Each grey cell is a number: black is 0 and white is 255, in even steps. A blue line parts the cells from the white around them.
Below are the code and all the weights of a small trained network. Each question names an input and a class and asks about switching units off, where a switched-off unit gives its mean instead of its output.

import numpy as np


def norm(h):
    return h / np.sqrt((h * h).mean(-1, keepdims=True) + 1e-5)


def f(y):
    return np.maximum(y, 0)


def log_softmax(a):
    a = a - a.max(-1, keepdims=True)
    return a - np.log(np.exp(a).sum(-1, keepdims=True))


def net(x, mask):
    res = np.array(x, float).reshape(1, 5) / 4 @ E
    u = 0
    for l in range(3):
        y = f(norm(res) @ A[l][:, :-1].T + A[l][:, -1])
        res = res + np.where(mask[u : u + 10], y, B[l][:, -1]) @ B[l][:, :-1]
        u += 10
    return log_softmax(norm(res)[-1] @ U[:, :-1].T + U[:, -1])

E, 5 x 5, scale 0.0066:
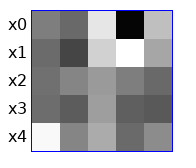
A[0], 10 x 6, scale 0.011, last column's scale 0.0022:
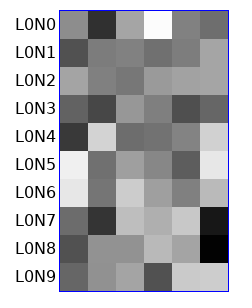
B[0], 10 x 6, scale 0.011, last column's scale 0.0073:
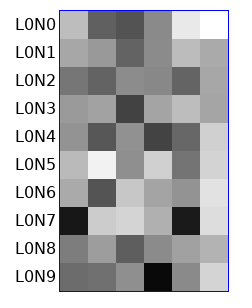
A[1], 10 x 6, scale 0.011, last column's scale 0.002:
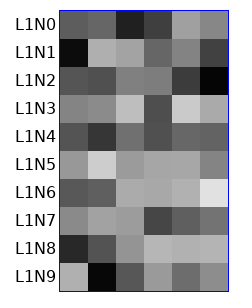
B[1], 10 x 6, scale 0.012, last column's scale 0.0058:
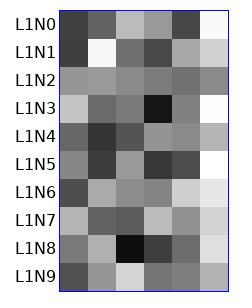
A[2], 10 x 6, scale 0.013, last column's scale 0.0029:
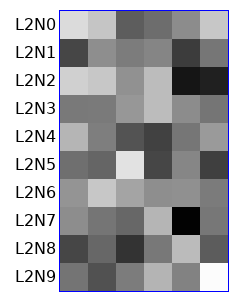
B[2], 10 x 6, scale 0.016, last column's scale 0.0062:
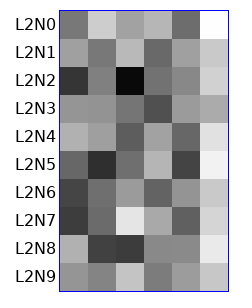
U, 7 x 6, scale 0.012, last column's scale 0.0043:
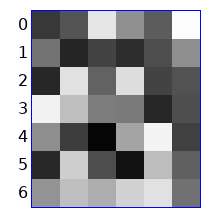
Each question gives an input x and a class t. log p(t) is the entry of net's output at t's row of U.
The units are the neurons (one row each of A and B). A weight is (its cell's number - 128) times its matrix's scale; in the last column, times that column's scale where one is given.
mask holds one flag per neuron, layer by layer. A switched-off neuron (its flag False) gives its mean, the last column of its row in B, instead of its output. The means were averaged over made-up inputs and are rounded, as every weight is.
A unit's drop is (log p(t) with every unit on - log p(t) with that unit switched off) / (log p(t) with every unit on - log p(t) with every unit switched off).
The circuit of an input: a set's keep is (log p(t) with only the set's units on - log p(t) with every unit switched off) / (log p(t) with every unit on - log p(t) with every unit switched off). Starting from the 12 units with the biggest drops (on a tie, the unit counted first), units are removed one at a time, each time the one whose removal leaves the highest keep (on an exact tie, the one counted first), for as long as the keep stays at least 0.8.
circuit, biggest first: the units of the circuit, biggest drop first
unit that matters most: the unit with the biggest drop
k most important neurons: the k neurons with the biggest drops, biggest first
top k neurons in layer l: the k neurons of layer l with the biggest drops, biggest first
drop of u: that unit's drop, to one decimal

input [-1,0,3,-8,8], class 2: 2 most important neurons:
(L0N5; L2N2)
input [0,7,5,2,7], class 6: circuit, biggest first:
(L0N5)
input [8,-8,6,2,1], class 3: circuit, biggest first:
(L2N4; L1N7)
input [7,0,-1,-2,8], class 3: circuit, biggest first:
(L1N3; L2N4)
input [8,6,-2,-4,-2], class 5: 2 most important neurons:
(L1N1; L0N7)
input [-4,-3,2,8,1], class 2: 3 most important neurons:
(L1N0; L2N2; L0N7)
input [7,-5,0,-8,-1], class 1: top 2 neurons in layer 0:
(L0N5; L0N9)
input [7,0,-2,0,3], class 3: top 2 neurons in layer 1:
(L1N3; L1N0)
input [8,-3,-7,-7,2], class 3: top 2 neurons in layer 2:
(L2N4; L2N0)
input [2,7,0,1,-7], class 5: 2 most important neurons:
(L0N7; L1N1)
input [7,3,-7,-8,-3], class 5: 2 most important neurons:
(L1N1; L0N7)
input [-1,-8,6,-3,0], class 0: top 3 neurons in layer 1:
(L1N0; L1N3; L1N8)
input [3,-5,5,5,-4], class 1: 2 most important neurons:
(L0N5; L1N0)
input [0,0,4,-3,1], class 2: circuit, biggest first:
(L0N5)
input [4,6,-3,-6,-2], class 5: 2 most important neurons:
(L0N7; L1N8)
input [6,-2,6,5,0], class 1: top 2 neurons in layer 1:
(L1N4; L1N8)
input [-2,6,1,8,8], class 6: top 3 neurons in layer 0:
(L0N0; L0N5; L0N6)
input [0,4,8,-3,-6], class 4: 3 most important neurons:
(L0N0; L2N8; L0N9)
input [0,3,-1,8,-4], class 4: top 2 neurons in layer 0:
(L0N3; L0N0)
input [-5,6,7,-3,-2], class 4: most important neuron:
(L2N8)
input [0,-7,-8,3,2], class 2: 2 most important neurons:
(L0N0; L0N6)
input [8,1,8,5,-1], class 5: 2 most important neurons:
(L1N1; L0N4)
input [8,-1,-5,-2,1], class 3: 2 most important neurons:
(L1N3; L2N4)
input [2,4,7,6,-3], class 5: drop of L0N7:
0.4
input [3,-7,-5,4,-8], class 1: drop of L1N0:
0.2
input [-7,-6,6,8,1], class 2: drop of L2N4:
0.1
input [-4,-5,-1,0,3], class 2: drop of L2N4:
0.0
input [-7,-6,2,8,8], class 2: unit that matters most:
L2N2
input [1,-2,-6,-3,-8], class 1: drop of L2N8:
0.1
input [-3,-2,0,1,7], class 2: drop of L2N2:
0.3
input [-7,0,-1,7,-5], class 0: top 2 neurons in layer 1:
(L1N0; L1N6)
